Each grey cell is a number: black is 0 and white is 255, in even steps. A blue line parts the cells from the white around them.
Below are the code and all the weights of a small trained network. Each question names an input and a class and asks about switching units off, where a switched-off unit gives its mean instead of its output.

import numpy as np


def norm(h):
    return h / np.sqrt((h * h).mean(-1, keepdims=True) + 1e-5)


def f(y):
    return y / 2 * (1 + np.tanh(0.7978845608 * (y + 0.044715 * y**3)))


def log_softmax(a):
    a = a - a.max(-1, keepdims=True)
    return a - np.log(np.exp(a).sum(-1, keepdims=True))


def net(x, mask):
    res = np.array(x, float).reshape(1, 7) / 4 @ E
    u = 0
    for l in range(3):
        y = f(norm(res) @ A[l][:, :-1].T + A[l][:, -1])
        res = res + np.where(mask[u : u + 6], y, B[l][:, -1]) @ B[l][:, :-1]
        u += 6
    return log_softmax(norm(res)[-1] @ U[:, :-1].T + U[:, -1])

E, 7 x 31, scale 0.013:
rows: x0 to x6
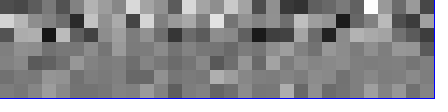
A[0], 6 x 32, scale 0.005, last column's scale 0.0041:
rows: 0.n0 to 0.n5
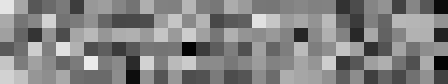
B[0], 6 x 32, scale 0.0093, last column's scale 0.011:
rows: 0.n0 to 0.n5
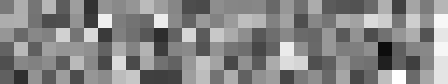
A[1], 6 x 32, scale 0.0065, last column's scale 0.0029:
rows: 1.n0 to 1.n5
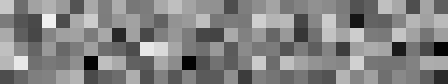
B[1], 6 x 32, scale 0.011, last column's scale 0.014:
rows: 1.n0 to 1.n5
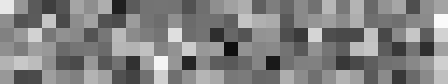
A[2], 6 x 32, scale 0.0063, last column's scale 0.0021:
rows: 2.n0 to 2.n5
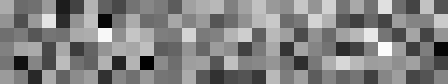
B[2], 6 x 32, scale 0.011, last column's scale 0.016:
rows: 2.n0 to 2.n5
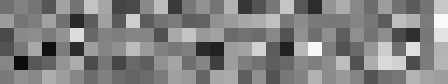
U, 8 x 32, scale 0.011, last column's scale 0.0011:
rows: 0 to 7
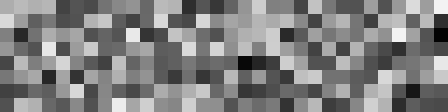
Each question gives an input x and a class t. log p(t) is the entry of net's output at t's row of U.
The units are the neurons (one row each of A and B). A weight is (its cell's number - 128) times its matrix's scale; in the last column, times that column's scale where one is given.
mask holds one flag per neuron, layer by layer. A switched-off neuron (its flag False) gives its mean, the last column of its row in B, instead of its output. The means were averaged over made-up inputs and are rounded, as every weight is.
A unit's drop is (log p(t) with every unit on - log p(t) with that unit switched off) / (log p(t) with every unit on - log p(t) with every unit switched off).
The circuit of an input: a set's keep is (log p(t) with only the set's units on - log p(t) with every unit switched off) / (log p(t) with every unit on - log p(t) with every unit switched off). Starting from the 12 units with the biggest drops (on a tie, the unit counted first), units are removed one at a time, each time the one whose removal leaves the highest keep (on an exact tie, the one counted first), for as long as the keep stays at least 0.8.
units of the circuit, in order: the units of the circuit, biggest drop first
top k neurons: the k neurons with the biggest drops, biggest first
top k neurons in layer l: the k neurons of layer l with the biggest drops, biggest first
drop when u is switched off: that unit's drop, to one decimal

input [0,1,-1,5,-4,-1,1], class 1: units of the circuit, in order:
(1.n2)
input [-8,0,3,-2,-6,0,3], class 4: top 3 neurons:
(0.n3; 2.n1; 1.n2)
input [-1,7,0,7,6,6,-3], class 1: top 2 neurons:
(0.n4; 1.n2)
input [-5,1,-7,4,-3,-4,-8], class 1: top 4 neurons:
(0.n4; 0.n5; 2.n0; 1.n0)
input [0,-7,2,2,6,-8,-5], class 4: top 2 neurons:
(0.n5; 0.n3)
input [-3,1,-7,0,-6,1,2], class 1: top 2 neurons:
(0.n4; 2.n0)
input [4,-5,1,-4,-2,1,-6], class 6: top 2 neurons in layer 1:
(1.n5; 1.n1)
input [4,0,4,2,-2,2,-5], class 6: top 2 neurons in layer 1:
(1.n5; 1.n4)
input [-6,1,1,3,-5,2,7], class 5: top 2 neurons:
(0.n5; 0.n4)
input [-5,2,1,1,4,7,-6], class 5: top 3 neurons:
(0.n5; 1.n5; 1.n1)
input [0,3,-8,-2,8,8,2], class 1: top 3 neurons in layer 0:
(0.n1; 0.n3; 0.n4)
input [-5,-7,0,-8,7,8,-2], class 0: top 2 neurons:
(0.n4; 1.n4)
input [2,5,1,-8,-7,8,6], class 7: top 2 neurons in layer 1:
(1.n1; 1.n5)
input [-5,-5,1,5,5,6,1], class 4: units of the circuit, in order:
(0.n3)
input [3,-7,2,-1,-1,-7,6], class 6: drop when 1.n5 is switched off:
0.1
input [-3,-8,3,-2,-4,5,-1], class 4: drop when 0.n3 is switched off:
0.1
